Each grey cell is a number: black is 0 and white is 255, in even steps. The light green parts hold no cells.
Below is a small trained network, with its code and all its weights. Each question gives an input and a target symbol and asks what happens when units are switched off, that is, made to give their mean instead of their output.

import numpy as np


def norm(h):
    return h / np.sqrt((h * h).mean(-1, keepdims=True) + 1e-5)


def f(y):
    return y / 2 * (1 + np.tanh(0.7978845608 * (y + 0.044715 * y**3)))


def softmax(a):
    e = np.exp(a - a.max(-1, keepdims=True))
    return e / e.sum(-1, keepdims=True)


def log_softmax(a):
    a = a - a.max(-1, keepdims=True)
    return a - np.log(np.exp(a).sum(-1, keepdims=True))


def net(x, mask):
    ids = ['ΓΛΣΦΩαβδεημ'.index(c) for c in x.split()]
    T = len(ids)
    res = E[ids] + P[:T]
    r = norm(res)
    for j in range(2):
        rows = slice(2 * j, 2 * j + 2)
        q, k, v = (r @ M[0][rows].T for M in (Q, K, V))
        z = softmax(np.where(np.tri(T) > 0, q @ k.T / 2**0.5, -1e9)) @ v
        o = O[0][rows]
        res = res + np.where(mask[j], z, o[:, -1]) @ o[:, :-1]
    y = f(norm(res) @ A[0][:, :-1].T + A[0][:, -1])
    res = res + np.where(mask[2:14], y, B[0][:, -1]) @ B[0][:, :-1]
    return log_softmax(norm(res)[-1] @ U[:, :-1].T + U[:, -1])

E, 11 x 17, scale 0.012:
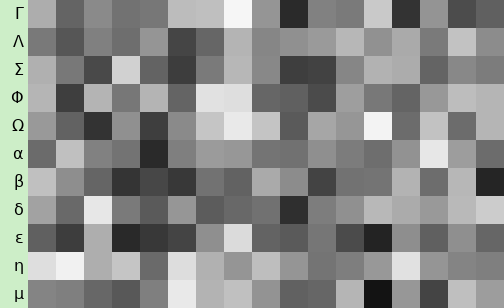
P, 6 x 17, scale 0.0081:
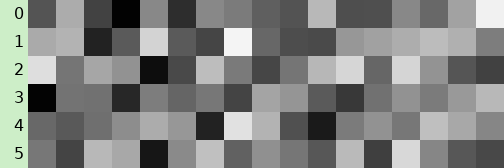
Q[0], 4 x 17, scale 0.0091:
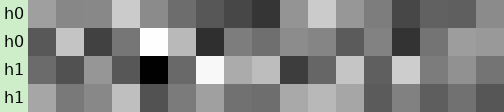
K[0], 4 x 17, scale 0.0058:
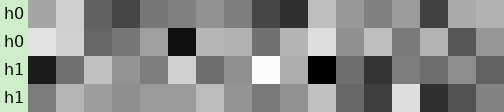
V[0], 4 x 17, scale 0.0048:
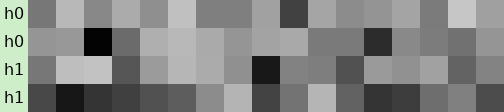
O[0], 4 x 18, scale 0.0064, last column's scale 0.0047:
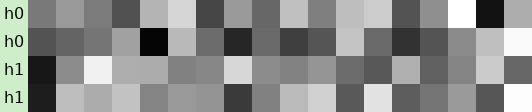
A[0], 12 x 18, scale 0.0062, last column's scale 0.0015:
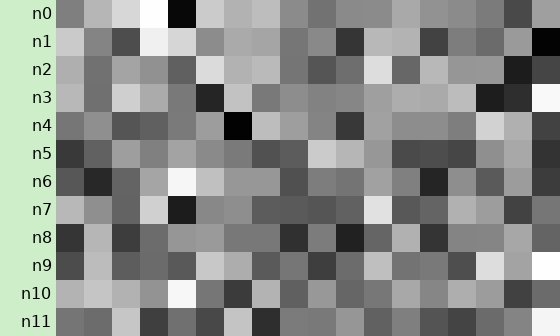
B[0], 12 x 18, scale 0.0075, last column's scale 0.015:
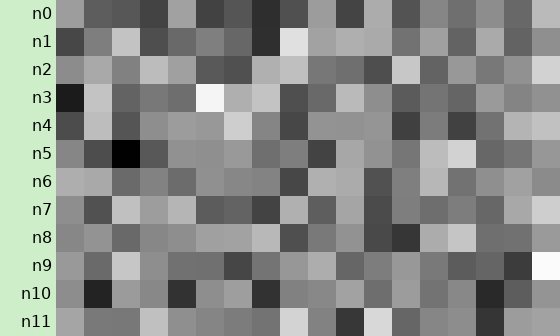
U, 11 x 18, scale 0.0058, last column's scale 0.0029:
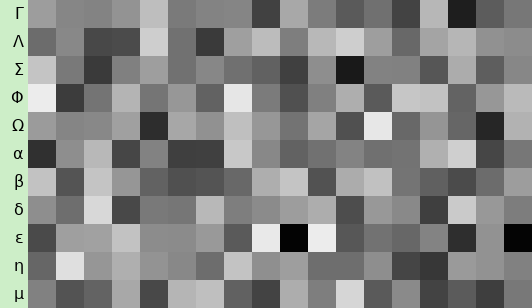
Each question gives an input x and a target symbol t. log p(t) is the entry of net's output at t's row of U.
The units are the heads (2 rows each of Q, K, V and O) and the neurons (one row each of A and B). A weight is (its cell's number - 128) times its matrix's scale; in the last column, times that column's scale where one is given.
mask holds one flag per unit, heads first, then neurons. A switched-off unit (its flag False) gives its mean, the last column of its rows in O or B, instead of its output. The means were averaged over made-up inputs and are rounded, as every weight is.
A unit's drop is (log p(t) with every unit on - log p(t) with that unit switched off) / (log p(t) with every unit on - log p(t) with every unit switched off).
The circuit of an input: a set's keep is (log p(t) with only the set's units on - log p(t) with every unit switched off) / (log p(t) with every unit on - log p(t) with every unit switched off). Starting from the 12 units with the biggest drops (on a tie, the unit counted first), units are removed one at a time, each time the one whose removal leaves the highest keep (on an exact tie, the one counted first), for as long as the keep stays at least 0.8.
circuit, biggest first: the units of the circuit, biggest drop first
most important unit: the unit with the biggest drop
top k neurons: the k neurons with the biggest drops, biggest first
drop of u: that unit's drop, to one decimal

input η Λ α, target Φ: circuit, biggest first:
[h1]
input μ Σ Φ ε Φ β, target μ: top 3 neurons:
[n3; n2; n0]
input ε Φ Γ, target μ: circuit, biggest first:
[n0; n3]
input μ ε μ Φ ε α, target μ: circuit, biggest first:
[n0; n3]
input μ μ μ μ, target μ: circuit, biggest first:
[n2; n7]
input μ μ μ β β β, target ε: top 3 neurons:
[n3; n9; n7]
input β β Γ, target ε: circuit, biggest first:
[n7; n9]
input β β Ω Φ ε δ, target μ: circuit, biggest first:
[h0; n3; n0]
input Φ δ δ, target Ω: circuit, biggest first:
[h0; n10; n3]
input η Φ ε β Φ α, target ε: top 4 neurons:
[n7; n3; n9; n2]
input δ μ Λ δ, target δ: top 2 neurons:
[n10; n9]
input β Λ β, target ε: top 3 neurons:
[n3; n7; n9]
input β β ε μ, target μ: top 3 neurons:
[n2; n7; n5]
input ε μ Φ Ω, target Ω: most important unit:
n7
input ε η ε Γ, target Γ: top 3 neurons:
[n0; n9; n2]
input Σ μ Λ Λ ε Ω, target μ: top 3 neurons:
[n0; n3; n2]
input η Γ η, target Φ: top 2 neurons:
[n9; n3]
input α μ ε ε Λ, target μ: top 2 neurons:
[n10; n4]
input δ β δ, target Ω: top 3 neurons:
[n3; n10; n2]
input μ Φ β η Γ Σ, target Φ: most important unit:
h1
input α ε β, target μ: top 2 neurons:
[n3; n0]
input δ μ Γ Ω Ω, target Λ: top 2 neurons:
[n1; n9]
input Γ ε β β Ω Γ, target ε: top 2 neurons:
[n3; n9]
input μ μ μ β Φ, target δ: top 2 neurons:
[n1; n6]
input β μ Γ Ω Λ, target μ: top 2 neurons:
[n4; n10]
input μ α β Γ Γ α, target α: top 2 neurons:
[n0; n3]
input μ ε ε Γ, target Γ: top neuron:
[n0]
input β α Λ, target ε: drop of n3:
0.6
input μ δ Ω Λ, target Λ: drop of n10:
0.1
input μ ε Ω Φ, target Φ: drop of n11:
0.2
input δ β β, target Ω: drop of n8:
0.0
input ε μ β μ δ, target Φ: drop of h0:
0.3
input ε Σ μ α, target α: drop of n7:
0.2
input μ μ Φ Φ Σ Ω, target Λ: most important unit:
n0
